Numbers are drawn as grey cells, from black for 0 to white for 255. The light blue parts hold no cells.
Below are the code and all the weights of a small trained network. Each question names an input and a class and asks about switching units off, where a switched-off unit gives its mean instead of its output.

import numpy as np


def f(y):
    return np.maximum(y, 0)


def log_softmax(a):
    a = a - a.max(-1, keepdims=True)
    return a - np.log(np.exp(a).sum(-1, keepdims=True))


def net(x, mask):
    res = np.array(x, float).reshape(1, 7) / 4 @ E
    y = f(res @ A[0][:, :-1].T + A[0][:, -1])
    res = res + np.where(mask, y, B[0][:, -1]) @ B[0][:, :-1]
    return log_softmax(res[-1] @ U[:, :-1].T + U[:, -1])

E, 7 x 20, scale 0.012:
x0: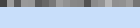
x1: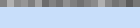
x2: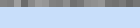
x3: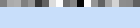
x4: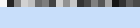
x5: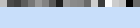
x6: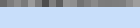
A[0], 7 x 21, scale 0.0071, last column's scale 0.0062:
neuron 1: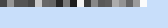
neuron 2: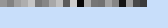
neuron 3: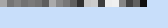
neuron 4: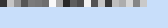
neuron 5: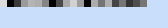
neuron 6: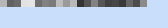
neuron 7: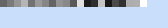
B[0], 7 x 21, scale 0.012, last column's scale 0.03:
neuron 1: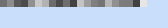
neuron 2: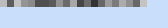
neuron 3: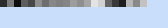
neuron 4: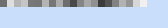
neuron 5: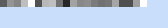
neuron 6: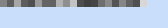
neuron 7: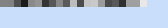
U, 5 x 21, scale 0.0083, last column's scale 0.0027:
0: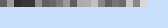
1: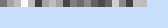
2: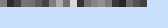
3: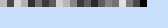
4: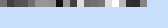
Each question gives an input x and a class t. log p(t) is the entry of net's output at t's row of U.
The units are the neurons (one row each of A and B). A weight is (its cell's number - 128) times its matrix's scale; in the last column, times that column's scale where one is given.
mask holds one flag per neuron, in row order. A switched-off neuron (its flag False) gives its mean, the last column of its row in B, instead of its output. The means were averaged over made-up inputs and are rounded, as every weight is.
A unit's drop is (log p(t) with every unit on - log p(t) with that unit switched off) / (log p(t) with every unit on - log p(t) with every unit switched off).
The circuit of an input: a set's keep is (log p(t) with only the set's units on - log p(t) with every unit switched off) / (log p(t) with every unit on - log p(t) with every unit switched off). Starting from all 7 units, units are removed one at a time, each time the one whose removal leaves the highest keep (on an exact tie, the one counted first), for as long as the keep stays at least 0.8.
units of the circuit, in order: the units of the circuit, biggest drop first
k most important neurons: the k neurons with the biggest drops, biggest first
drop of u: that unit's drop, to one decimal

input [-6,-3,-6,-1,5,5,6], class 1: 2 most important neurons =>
[neuron 5; neuron 7]
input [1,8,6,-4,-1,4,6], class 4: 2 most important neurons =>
[neuron 1; neuron 4]
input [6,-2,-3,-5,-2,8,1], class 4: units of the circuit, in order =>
[neuron 1]
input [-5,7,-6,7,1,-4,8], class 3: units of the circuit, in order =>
[neuron 5; neuron 2]
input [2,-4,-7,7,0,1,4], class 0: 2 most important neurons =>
[neuron 3; neuron 5]
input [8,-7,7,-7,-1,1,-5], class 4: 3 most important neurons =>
[neuron 1; neuron 3; neuron 4]
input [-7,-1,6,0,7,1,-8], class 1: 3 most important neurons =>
[neuron 5; neuron 7; neuron 3]
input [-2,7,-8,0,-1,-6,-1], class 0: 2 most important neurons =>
[neuron 5; neuron 7]
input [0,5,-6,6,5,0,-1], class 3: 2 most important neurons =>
[neuron 2; neuron 7]
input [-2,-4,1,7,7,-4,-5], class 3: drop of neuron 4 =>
0.0
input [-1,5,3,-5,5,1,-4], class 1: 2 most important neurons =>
[neuron 5; neuron 3]
